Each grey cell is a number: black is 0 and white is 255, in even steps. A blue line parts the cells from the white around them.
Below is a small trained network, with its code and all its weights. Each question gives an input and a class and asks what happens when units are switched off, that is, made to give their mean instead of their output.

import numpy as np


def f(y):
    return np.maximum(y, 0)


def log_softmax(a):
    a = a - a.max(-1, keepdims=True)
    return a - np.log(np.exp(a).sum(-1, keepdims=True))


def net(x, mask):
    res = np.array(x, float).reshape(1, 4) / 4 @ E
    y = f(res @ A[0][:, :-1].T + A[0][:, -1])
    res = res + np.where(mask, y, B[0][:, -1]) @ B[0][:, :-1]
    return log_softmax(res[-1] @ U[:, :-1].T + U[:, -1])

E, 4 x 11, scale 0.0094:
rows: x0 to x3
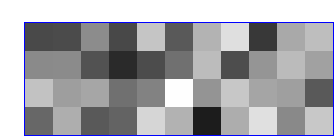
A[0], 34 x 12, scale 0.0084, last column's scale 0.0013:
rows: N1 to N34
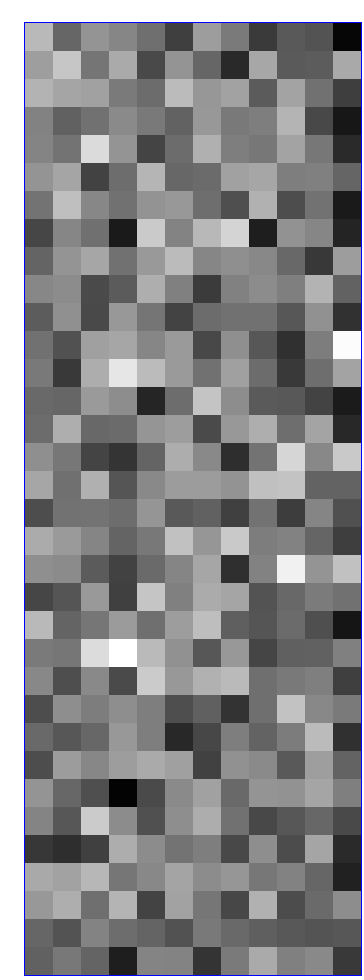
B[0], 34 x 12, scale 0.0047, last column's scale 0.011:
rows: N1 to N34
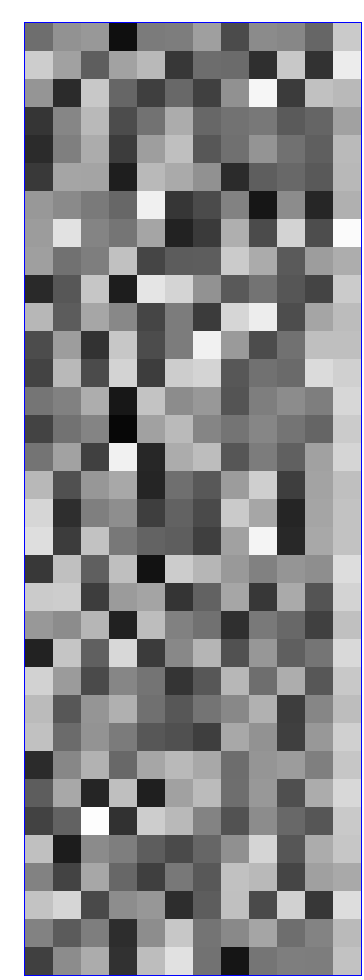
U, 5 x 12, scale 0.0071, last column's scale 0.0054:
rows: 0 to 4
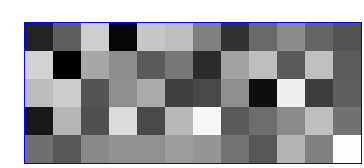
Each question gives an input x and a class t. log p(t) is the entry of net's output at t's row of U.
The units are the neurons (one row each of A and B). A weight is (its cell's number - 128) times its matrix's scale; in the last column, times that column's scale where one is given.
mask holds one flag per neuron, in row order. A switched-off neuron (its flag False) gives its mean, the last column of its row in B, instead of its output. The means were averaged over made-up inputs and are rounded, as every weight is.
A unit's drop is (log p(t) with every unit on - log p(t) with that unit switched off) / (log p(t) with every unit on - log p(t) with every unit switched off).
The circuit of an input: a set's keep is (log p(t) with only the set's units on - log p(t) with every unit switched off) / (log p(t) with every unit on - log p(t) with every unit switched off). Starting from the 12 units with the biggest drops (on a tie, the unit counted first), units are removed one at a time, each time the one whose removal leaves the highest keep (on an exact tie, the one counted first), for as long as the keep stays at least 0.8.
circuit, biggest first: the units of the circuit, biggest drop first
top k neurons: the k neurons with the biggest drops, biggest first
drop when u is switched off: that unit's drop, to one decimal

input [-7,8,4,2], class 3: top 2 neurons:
(N16, N20)
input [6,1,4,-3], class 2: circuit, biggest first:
(N8)
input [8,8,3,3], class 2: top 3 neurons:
(N8, N24, N21)
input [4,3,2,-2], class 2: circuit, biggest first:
(N8, N21)
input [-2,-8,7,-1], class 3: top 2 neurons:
(N23, N13)
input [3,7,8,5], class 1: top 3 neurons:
(N19, N17, N3)
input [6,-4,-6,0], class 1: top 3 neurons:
(N30, N26, N2)
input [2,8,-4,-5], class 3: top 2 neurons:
(N20, N28)
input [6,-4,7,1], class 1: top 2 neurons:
(N19, N3)
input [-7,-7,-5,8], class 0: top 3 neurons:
(N10, N27, N15)
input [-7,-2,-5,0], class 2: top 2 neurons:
(N2, N32)
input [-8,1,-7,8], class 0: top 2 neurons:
(N10, N34)
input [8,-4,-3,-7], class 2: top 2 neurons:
(N21, N8)
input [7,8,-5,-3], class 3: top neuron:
(N28)
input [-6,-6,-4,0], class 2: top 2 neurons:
(N2, N32)
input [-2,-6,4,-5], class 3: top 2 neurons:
(N23, N13)
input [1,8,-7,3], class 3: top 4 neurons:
(N20, N28, N16, N19)
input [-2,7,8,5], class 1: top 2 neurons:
(N19, N17)
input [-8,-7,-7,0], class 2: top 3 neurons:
(N2, N32, N7)
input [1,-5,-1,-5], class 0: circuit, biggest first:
(N29)
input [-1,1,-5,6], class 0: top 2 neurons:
(N10, N34)
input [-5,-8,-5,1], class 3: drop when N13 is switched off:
0.3
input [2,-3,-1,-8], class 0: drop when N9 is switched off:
0.0
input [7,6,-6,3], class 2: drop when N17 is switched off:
0.1
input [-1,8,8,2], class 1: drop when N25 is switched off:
-0.1
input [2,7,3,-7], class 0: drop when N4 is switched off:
0.2
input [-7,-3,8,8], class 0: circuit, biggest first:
(N15)
